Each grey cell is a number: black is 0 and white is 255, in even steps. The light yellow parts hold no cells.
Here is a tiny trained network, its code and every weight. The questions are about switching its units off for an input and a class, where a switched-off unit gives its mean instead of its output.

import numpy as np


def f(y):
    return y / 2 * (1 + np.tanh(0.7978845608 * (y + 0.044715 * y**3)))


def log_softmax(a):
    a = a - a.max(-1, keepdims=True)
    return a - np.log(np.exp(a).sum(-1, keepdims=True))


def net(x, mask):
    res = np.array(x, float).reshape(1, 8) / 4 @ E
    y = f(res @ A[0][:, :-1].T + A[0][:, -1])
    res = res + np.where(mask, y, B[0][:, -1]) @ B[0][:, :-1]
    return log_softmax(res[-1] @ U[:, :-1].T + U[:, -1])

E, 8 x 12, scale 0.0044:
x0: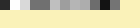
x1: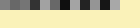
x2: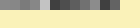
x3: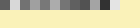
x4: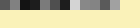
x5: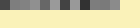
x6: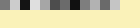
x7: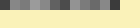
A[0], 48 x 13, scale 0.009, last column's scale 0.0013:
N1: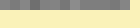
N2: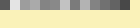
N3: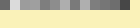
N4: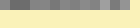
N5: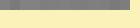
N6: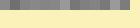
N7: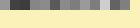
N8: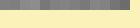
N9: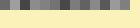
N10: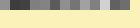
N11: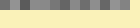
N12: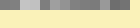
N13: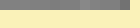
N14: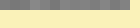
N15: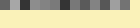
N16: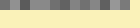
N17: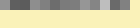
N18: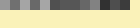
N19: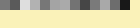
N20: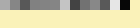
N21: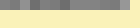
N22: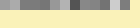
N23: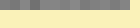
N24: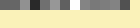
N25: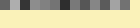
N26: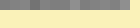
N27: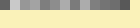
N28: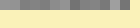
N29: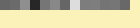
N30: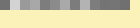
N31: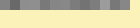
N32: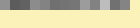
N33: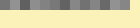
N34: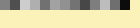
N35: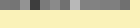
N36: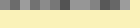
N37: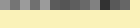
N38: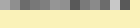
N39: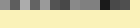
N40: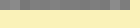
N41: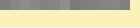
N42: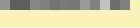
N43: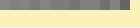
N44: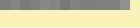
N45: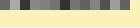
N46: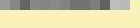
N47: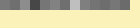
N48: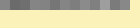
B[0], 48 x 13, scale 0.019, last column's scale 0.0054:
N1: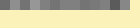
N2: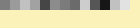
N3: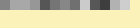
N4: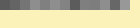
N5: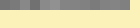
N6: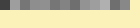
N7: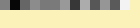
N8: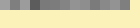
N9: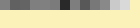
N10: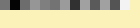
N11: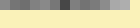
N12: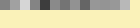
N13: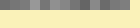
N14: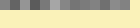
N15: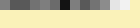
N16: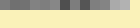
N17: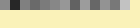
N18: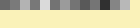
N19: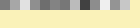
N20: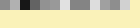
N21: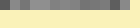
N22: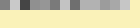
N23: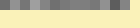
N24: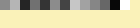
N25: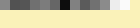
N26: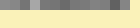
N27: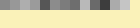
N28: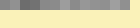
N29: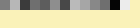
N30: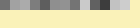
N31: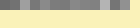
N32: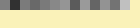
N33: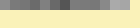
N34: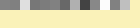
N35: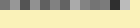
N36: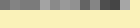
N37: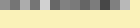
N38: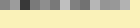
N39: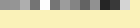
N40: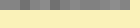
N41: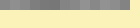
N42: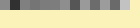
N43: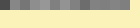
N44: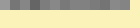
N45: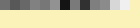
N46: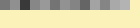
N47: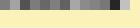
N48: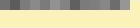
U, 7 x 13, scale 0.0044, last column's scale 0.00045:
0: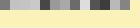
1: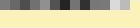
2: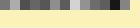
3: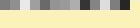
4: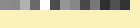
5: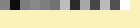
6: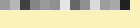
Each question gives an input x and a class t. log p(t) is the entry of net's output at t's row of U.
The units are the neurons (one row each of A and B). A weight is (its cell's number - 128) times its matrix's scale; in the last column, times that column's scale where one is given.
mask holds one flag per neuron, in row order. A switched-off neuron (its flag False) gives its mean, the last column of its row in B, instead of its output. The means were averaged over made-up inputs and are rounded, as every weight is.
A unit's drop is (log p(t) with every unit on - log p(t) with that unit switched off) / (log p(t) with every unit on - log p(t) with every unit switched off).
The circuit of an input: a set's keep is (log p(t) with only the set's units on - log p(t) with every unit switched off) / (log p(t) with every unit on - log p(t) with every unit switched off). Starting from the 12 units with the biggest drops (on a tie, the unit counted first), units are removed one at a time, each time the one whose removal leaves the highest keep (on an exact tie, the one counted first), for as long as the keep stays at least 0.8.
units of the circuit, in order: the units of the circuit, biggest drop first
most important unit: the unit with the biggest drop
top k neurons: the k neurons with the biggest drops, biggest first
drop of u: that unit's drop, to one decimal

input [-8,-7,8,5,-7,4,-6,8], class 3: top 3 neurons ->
[N19, N34, N12]
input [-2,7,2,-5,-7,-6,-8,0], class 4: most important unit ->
N39
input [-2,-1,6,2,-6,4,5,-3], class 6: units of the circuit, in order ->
[N20, N22]
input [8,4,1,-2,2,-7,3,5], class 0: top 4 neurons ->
[N2, N3, N30, N27]
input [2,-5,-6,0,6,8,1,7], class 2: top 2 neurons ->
[N24, N29]
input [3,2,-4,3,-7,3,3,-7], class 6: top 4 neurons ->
[N20, N22, N38, N46]
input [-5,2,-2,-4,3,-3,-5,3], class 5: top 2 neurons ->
[N10, N7]
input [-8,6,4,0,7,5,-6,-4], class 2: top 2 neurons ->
[N24, N29]
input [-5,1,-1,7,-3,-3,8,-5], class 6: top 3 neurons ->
[N20, N22, N38]
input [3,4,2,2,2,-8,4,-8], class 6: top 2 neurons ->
[N20, N22]
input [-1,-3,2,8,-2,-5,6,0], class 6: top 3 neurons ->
[N20, N22, N38]
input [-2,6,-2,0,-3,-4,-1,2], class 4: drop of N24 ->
0.1
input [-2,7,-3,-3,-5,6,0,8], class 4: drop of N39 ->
0.2
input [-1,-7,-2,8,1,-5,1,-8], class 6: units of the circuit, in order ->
[N20]
